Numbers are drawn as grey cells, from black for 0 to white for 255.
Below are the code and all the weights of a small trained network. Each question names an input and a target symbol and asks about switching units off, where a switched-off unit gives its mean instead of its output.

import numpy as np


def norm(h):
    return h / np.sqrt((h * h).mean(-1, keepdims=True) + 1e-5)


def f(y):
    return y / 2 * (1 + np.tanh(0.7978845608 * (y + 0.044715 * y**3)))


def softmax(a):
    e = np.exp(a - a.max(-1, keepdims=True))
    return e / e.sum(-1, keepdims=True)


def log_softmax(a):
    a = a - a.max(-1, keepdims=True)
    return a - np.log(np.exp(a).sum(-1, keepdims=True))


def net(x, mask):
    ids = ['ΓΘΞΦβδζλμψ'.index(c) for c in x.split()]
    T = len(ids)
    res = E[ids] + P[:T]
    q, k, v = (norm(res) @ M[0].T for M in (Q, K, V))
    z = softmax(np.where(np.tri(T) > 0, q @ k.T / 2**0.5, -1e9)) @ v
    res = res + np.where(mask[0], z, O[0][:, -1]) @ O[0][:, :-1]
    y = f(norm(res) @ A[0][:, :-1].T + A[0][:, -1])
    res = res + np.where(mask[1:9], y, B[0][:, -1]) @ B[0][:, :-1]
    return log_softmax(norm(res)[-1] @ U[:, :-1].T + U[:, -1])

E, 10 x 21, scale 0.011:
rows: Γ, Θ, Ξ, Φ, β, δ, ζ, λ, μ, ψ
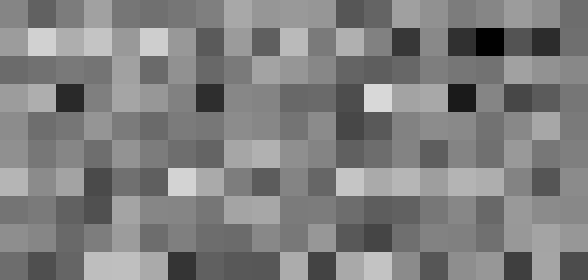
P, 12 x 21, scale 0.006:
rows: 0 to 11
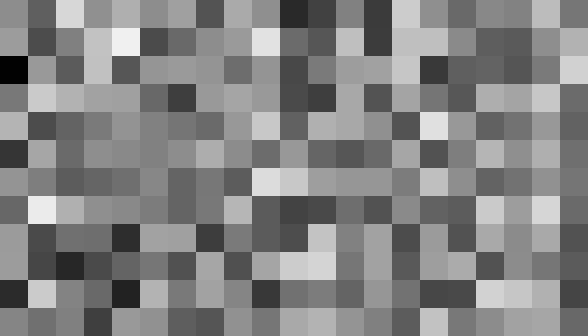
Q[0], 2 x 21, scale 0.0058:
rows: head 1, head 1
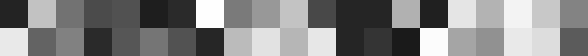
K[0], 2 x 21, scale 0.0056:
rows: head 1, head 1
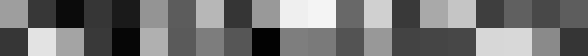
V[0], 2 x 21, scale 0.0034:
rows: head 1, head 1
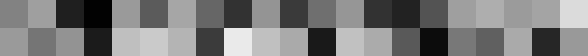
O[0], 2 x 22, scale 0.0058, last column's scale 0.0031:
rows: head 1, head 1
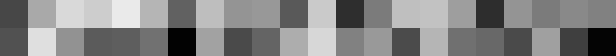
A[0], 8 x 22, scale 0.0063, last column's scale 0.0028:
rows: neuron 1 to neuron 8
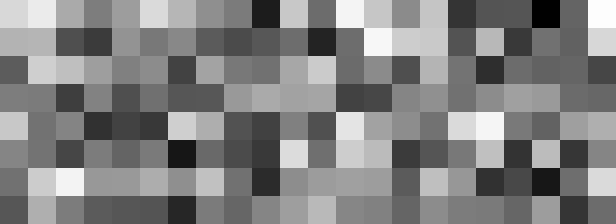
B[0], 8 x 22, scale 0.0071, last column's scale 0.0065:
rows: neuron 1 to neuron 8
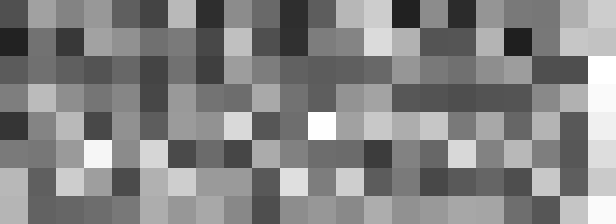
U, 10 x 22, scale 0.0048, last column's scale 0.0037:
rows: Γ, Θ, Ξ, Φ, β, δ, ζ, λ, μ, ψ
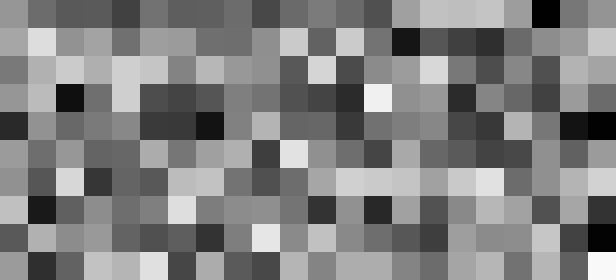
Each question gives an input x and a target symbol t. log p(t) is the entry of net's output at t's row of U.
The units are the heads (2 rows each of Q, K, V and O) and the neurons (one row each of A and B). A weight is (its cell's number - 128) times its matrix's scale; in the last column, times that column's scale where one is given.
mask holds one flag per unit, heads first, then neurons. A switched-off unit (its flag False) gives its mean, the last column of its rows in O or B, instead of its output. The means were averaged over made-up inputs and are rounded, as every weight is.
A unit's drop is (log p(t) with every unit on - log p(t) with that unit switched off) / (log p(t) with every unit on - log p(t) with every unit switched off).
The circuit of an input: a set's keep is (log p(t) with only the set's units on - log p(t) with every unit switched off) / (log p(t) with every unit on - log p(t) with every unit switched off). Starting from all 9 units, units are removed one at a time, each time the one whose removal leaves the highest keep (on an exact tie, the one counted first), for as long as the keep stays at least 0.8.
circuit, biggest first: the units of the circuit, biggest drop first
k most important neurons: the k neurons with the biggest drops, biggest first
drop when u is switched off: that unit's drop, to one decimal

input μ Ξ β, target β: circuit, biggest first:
head 1; neuron 3; neuron 8
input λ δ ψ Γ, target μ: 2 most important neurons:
neuron 6; neuron 4
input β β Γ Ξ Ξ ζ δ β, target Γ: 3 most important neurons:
neuron 8; neuron 3; neuron 6
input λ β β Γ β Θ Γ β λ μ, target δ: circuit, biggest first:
head 1; neuron 7; neuron 3; neuron 8
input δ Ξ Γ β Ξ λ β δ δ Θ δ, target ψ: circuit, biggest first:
head 1; neuron 6; neuron 8
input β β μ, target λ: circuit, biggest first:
head 1; neuron 5
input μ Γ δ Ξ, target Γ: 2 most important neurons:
neuron 8; neuron 3
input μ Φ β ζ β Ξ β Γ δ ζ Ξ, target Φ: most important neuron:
neuron 7
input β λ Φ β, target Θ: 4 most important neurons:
neuron 4; neuron 5; neuron 3; neuron 2
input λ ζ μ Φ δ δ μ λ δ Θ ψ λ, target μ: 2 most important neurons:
neuron 6; neuron 8
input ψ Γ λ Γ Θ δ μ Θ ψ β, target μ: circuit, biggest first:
head 1; neuron 6; neuron 4; neuron 5
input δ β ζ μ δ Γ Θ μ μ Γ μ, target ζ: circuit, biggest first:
head 1; neuron 5
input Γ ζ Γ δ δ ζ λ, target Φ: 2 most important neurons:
neuron 7; neuron 4
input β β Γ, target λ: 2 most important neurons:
neuron 5; neuron 2
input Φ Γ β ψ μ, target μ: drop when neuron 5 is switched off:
0.2
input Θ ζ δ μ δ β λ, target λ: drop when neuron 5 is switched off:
0.1
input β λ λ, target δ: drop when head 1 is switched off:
1.0
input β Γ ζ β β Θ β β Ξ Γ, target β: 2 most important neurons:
neuron 3; neuron 8
